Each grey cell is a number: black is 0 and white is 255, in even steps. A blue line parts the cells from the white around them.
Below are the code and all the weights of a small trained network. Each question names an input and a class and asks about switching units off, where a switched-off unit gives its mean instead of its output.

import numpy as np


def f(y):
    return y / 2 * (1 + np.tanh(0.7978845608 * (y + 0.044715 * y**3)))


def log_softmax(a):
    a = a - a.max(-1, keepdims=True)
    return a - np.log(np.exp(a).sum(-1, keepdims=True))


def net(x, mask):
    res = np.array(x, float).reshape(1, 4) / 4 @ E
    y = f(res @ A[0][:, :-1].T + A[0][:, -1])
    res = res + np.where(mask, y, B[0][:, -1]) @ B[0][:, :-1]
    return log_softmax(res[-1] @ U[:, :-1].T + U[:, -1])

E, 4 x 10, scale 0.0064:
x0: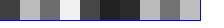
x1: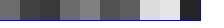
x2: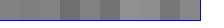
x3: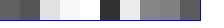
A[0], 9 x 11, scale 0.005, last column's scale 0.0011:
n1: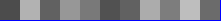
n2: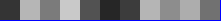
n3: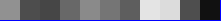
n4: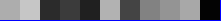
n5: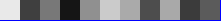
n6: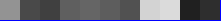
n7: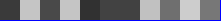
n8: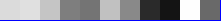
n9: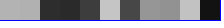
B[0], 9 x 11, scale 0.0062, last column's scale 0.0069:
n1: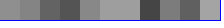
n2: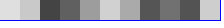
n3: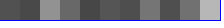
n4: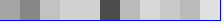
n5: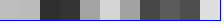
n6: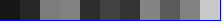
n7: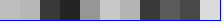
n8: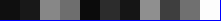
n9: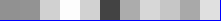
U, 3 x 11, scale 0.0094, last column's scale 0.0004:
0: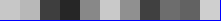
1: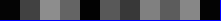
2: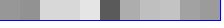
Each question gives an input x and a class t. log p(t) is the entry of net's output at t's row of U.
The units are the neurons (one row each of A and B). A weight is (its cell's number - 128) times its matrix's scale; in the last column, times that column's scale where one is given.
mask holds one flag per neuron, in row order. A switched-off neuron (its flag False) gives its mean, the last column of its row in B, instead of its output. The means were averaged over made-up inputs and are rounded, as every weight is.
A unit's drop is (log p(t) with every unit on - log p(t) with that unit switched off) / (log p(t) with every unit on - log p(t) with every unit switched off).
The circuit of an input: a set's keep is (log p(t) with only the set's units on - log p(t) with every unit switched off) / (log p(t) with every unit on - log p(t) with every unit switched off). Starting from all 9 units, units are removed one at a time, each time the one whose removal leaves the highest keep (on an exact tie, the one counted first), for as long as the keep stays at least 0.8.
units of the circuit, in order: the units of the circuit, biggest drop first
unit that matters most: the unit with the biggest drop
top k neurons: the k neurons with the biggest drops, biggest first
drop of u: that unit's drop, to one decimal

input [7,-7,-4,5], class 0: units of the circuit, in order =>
[n2; n7]
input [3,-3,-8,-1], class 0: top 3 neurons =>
[n6; n3; n7]
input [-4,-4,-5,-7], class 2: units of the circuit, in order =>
[n9; n4]
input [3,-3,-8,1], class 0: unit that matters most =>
n6
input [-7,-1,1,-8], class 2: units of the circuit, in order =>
[n9; n4]
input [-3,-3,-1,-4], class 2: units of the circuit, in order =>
[n9; n7; n4]
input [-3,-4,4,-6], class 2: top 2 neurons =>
[n9; n4]
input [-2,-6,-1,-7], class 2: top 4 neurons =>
[n9; n4; n6; n3]
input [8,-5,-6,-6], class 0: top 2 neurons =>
[n7; n2]
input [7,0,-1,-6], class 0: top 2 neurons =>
[n7; n2]
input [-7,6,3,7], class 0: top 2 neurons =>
[n5; n9]
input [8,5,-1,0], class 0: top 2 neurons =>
[n2; n7]
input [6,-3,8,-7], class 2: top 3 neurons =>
[n9; n4; n5]
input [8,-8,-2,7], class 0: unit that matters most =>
n2
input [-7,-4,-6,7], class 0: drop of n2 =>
-0.1
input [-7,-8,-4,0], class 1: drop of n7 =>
0.2
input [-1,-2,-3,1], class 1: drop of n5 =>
0.8
